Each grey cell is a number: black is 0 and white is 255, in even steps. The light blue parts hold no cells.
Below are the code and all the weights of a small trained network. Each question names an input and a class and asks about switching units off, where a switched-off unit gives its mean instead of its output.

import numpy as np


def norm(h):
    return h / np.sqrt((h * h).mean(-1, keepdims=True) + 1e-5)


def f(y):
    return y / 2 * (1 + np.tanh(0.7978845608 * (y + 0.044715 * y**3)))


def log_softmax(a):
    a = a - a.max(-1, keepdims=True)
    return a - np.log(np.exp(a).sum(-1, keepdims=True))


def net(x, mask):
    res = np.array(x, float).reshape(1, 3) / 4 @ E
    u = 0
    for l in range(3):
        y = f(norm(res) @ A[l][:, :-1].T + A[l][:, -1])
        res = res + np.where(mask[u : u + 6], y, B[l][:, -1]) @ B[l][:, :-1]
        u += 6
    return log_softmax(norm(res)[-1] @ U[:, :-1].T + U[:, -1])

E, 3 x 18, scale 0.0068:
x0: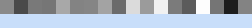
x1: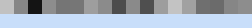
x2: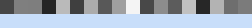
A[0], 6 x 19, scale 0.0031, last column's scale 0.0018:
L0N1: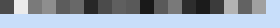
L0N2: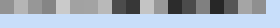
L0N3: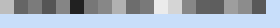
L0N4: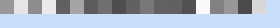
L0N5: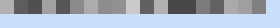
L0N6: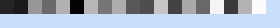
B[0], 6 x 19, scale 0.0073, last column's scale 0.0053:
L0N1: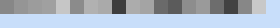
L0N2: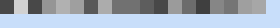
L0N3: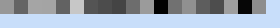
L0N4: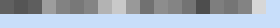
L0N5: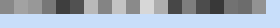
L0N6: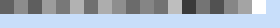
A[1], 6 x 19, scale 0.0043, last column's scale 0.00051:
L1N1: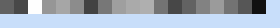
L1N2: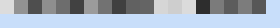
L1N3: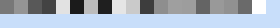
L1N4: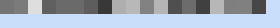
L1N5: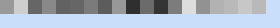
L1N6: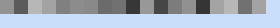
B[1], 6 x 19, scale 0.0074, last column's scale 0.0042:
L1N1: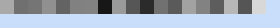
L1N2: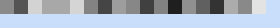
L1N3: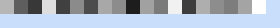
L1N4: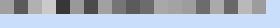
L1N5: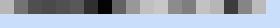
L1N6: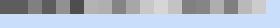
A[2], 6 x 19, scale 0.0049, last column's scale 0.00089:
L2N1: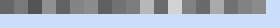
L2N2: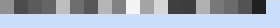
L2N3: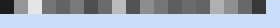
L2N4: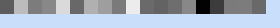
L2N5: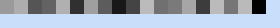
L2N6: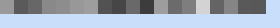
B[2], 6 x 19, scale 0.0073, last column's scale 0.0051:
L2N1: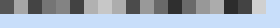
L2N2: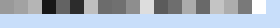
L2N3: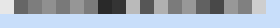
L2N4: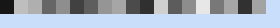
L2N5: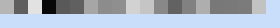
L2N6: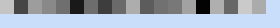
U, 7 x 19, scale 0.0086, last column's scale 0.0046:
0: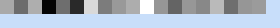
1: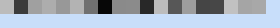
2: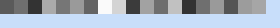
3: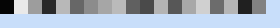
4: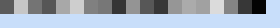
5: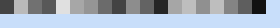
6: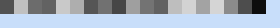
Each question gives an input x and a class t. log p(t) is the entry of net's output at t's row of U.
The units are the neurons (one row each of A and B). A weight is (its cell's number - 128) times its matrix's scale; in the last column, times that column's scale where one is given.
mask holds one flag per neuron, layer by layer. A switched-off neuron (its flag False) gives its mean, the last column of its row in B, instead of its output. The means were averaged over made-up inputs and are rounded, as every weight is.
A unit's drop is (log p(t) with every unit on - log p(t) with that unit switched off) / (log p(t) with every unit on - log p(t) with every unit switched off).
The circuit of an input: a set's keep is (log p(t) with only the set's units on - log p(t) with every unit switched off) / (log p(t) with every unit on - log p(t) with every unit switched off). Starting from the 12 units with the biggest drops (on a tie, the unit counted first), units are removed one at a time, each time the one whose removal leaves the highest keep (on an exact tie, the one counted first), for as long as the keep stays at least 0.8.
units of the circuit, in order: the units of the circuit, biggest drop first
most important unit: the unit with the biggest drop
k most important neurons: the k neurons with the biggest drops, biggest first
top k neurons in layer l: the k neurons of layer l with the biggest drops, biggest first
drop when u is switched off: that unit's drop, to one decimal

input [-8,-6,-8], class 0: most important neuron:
L0N6
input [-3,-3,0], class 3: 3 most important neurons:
L1N3, L0N1, L2N4
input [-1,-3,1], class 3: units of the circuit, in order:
L2N4, L1N3
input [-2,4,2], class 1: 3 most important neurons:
L1N2, L0N6, L0N2
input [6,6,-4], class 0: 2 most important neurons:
L2N2, L1N1
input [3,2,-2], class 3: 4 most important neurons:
L1N3, L2N4, L1N5, L0N2
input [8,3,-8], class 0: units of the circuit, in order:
L2N2, L1N3
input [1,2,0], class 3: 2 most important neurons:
L1N3, L0N3
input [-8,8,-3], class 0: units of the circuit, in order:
L1N5, L2N5
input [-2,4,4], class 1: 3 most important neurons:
L1N2, L1N3, L0N4
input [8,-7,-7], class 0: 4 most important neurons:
L2N2, L1N3, L0N6, L1N2
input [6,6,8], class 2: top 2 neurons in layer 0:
L0N1, L0N6
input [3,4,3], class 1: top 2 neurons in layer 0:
L0N1, L0N2
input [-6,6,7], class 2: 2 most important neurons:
L1N3, L2N2
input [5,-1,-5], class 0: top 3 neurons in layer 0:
L0N6, L0N3, L0N5
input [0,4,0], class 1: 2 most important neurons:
L1N2, L0N6
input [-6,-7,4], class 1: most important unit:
L2N3
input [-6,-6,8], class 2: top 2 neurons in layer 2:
L2N2, L2N1
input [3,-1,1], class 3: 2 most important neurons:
L0N6, L1N3
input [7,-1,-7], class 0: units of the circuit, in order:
L2N2
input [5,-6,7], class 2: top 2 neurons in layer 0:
L0N1, L0N3
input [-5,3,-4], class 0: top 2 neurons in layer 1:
L1N5, L1N3
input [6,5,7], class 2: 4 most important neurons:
L1N3, L0N1, L2N5, L1N5
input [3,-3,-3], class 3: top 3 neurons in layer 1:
L1N3, L1N5, L1N4
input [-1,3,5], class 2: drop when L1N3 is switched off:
1.2
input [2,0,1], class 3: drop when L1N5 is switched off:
0.2
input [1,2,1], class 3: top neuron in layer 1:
L1N3
